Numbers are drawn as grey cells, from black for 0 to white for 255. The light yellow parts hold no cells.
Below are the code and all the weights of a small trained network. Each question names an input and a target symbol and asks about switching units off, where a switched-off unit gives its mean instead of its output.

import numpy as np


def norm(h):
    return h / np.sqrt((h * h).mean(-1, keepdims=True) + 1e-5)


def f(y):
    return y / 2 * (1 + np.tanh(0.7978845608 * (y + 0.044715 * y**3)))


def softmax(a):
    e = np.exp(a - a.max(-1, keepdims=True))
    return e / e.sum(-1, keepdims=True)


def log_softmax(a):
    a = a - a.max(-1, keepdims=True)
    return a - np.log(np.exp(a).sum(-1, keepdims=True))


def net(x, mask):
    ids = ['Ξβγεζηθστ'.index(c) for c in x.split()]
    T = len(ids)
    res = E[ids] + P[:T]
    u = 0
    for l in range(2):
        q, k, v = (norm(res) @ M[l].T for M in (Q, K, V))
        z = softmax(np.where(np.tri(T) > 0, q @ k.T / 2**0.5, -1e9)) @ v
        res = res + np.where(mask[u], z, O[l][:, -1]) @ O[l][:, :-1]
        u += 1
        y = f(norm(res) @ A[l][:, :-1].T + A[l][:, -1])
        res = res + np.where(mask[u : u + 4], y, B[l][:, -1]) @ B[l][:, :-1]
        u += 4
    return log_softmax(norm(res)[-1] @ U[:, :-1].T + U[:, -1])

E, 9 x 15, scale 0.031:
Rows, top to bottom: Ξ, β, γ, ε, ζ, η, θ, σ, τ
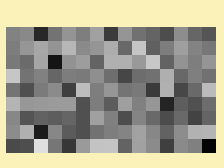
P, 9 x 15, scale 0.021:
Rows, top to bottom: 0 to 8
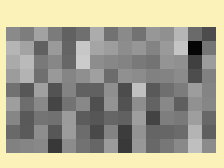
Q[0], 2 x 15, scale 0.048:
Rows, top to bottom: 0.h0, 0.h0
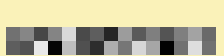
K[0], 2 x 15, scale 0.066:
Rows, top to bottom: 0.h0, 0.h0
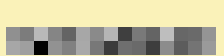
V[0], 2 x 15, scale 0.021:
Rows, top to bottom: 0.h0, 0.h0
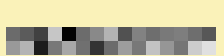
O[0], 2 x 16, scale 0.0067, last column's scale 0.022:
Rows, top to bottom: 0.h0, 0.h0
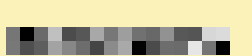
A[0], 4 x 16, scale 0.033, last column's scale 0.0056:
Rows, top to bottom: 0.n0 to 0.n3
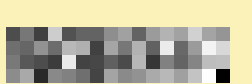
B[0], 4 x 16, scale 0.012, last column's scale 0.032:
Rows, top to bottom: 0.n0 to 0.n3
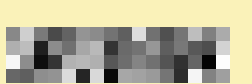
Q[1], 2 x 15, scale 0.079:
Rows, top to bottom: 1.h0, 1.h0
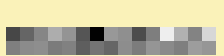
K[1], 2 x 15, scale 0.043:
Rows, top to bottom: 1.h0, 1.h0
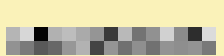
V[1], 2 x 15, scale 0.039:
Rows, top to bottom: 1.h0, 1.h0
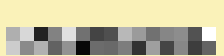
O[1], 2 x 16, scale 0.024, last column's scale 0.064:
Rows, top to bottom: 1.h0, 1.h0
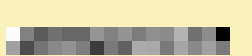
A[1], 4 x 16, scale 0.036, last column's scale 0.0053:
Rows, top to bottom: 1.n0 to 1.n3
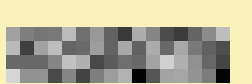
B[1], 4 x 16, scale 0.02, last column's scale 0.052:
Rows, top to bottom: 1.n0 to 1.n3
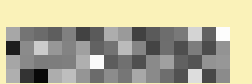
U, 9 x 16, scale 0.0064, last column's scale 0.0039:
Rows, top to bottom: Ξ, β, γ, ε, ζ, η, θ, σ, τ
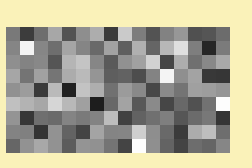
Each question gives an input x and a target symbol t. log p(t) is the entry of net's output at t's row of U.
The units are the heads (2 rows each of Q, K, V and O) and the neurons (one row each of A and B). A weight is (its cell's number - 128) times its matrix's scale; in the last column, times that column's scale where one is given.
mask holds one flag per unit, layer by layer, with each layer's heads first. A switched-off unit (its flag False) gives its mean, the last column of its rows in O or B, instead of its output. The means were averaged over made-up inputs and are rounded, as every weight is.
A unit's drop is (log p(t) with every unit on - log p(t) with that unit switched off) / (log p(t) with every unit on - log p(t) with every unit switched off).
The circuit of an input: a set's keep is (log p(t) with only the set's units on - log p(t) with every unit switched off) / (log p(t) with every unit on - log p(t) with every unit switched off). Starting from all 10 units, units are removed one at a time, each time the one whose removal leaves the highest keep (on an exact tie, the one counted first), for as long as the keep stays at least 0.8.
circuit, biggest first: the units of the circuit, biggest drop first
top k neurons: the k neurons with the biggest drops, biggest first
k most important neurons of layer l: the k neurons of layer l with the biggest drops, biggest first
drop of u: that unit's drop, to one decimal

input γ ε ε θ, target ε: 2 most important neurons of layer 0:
[0.n0 0.n1]
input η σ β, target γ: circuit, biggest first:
[1.h0 0.n2 1.n2 0.n1]
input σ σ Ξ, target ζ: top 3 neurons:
[0.n0 0.n2 1.n0]
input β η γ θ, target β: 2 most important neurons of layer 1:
[1.n2 1.n3]
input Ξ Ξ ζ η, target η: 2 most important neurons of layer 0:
[0.n0 0.n2]
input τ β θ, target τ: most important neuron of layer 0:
[0.n2]
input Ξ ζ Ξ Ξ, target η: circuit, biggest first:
[1.h0 1.n1 0.n0 0.n2]
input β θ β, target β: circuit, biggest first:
[0.h0 1.h0 0.n2 1.n2]
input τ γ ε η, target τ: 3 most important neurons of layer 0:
[0.n2 0.n1 0.n3]
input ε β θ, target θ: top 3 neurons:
[0.n1 0.n0 0.n2]
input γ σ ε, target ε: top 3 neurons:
[1.n2 0.n2 0.n1]
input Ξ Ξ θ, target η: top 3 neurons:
[0.n0 1.n1 0.n2]
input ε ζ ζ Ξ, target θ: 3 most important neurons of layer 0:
[0.n1 0.n0 0.n2]
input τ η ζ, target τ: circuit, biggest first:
[0.h0]
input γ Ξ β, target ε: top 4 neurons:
[1.n2 0.n0 0.n2 0.n1]
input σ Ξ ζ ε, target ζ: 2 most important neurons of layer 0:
[0.n0 0.n2]
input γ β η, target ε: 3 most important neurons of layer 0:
[0.n0 0.n1 0.n2]
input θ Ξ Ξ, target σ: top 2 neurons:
[0.n2 0.n1]
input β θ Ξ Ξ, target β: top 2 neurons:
[0.n2 0.n3]
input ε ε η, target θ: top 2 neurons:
[0.n1 0.n0]
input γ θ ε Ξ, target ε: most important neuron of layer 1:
[1.n2]
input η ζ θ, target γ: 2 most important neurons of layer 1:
[1.n2 1.n0]
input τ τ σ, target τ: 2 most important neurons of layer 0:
[0.n2 0.n1]
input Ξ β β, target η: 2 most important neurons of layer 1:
[1.n1 1.n3]
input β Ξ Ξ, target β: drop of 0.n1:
0.2
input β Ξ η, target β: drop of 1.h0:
0.5
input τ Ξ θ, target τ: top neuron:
[0.n2]
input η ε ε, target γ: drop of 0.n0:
0.1
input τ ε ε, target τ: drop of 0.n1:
0.1
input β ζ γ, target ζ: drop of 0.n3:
0.2
